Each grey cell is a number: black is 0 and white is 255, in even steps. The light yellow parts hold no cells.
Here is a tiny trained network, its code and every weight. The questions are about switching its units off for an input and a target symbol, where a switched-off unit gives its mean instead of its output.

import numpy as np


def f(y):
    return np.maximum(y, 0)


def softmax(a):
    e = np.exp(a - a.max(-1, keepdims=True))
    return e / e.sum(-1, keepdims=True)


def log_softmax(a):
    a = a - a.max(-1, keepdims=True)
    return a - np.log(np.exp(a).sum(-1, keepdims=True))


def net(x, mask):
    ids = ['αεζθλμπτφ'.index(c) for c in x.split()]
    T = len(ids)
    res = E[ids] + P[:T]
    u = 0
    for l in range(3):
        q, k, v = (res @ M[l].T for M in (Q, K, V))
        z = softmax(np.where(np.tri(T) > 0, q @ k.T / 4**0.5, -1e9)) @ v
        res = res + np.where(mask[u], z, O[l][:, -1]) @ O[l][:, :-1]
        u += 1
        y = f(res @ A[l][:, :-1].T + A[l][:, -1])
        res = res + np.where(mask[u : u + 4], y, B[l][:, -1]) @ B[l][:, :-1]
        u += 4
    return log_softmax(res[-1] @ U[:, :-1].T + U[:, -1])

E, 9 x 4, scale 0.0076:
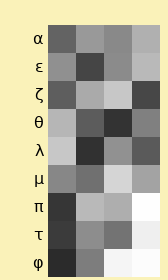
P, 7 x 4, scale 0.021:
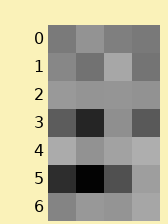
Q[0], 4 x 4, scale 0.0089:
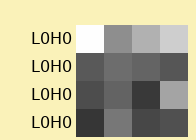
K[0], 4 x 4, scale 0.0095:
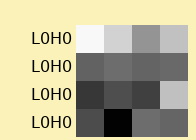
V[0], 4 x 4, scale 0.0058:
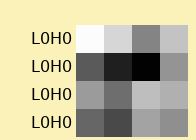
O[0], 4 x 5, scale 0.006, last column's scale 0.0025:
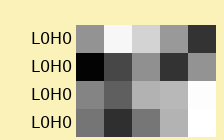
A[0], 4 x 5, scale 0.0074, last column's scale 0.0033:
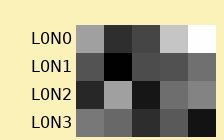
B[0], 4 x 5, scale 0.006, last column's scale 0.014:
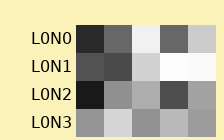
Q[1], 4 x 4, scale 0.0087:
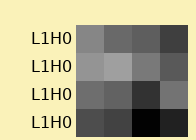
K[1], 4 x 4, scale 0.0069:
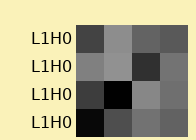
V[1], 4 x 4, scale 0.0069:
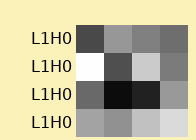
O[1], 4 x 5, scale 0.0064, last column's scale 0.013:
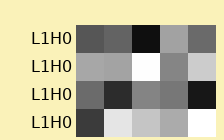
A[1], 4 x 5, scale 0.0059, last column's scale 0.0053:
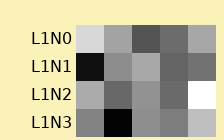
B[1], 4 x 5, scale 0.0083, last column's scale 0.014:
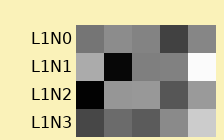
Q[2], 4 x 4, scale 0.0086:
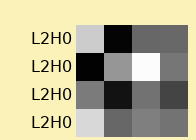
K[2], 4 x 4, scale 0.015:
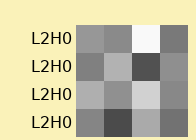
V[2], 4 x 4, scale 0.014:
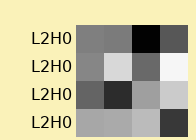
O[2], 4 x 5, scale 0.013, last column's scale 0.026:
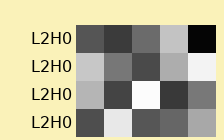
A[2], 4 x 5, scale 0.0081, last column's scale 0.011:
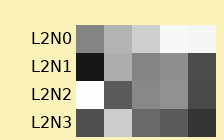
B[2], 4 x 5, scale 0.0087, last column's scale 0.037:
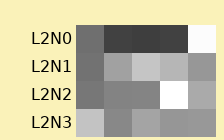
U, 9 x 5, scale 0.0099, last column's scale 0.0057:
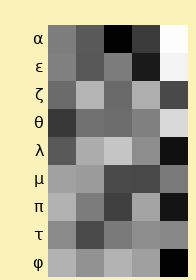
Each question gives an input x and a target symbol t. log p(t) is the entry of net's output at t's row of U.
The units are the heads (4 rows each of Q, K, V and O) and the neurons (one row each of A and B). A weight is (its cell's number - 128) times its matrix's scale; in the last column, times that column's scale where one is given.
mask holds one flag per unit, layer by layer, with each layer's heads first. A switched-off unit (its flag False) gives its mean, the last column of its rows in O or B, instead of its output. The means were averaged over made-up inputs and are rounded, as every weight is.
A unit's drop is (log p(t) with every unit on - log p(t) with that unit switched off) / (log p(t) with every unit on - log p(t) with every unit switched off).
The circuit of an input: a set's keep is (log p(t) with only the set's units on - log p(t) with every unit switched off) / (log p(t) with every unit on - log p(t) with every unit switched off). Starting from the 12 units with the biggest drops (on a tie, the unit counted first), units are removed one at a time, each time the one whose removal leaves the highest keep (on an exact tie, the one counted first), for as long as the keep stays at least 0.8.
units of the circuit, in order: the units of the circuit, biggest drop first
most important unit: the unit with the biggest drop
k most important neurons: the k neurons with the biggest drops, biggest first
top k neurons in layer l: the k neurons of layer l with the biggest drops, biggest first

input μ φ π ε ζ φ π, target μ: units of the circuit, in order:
L0N1, L0H0, L1N1, L2H0
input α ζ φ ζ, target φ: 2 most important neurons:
L2N0, L2N2
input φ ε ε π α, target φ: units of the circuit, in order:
L2H0, L2N2
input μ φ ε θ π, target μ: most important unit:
L0N3
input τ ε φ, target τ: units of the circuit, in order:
L2H0, L1H0, L0N1
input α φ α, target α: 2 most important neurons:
L0N1, L1N1
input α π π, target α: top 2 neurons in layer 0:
L0N1, L0N0
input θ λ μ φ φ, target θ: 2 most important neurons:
L0N1, L2N0
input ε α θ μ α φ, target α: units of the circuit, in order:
L0H0, L1H0
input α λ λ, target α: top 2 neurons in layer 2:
L2N2, L2N1
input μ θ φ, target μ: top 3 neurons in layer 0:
L0N1, L0N0, L0N2
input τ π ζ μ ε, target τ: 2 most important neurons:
L0N1, L2N0
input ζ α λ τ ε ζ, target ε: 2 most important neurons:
L1N1, L0N3
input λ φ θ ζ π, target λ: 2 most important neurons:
L0N1, L2N1
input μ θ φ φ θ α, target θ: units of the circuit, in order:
L0N1, L0H0
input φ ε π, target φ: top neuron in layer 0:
L0N3
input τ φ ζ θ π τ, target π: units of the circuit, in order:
L2H0, L0H0, L1H0, L2N2
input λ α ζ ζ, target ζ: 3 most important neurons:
L0N1, L1N1, L2N0
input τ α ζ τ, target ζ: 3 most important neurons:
L0N1, L1N1, L1N3
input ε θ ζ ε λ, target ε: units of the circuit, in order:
L2H0
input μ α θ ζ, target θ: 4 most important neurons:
L0N1, L1N1, L2N0, L1N3
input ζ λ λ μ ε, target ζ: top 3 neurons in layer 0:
L0N1, L0N0, L0N2
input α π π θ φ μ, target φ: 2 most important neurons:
L1N1, L0N1
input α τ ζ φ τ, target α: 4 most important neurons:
L0N1, L2N0, L1N1, L0N0
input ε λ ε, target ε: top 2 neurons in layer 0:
L0N1, L0N3
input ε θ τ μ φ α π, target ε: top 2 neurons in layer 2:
L2N0, L2N2
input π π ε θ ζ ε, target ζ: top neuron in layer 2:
L2N1
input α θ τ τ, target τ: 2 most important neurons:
L1N1, L2N0
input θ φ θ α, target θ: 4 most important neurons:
L0N1, L1N1, L1N3, L2N0
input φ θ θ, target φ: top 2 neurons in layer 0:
L0N0, L0N2
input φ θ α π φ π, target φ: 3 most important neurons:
L1N1, L0N1, L2N2
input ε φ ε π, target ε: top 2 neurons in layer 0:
L0N1, L0N3
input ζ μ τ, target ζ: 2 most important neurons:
L0N1, L1N1
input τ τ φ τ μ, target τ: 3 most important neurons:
L2N0, L0N1, L2N2
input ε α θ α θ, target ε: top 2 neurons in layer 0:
L0N1, L0N3
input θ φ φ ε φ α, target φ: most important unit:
L1N1
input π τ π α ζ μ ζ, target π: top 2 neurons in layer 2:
L2N2, L2N0
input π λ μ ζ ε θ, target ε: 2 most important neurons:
L0N3, L1N1
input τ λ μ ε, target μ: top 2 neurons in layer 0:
L0N1, L0N2
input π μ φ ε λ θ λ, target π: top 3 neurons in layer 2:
L2N2, L2N0, L2N1
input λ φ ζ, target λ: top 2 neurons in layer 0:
L0N1, L0N3
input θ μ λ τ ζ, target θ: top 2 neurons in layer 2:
L2N0, L2N1
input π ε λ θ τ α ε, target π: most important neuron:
L0N3
